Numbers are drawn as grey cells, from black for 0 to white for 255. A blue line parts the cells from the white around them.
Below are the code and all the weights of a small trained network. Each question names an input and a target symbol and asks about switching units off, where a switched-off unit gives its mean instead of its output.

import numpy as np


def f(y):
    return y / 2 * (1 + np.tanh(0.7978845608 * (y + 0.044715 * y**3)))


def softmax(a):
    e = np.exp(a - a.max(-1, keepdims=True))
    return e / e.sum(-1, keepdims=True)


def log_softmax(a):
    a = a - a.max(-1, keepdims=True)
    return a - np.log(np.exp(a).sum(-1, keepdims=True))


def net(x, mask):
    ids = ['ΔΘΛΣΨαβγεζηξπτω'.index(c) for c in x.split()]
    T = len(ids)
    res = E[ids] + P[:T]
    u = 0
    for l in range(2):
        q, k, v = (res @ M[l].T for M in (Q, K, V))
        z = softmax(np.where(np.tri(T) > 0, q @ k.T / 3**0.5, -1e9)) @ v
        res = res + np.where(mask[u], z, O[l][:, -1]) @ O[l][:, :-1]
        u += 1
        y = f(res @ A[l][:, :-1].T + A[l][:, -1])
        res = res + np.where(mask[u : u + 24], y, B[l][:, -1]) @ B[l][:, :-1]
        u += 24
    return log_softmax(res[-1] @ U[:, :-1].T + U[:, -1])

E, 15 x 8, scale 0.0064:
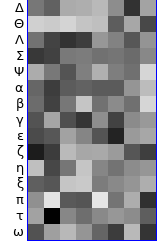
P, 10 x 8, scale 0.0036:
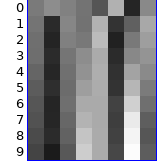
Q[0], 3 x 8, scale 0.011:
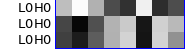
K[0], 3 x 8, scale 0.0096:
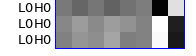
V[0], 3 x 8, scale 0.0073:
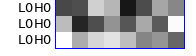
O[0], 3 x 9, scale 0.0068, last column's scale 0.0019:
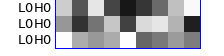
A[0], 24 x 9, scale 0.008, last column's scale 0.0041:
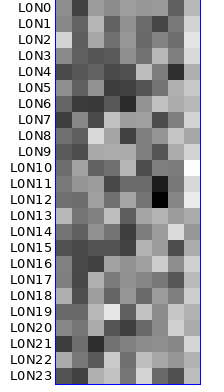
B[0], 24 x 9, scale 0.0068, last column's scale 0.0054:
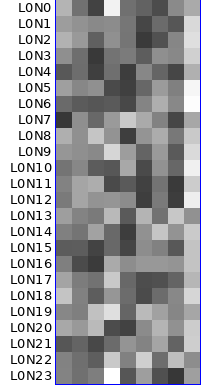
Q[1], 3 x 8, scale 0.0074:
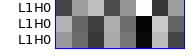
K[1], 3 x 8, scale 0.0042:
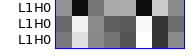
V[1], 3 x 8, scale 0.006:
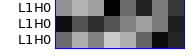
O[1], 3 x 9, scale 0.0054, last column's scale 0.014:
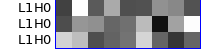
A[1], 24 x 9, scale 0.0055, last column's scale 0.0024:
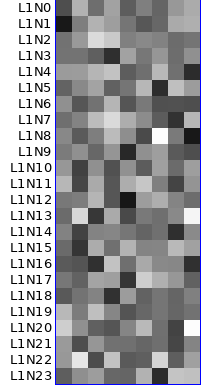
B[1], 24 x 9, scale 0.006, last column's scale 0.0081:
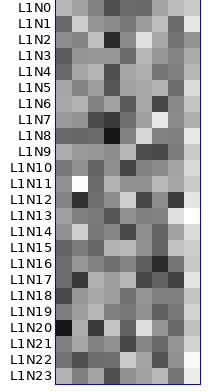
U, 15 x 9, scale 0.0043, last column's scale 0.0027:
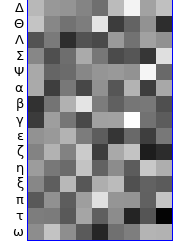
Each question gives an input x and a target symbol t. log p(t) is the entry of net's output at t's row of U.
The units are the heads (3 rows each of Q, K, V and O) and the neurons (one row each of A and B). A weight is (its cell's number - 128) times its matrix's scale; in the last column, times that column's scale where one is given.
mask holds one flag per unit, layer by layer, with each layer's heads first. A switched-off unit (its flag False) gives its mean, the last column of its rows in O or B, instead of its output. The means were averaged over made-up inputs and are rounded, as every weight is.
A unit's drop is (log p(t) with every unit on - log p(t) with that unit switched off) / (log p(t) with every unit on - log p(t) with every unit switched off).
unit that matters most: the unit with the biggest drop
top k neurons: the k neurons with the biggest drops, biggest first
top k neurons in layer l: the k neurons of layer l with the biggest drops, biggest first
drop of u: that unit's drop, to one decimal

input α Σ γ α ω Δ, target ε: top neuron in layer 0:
(L0N11)
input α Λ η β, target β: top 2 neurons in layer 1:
(L1N17, L1N13)
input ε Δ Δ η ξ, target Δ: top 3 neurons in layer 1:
(L1N2, L1N8, L1N1)
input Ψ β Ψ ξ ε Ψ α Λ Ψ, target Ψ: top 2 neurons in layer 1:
(L1N15, L1N11)
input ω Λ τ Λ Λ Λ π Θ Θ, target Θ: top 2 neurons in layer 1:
(L1N22, L1N13)
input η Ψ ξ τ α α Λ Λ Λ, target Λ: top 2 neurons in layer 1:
(L1N8, L1N10)
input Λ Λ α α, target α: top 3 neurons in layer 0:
(L0N6, L0N14, L0N20)
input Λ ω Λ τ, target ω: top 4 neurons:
(L1N17, L1N12, L1N22, L1N21)
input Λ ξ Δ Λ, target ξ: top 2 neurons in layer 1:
(L1N5, L1N23)
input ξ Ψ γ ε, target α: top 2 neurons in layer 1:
(L1N12, L1N8)
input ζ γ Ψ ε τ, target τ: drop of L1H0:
0.3
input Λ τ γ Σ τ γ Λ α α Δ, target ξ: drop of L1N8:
-0.1
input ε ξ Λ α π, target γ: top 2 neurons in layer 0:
(L0N10, L0N20)
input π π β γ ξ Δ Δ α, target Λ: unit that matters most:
L1H0
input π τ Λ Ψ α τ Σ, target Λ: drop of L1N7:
0.1
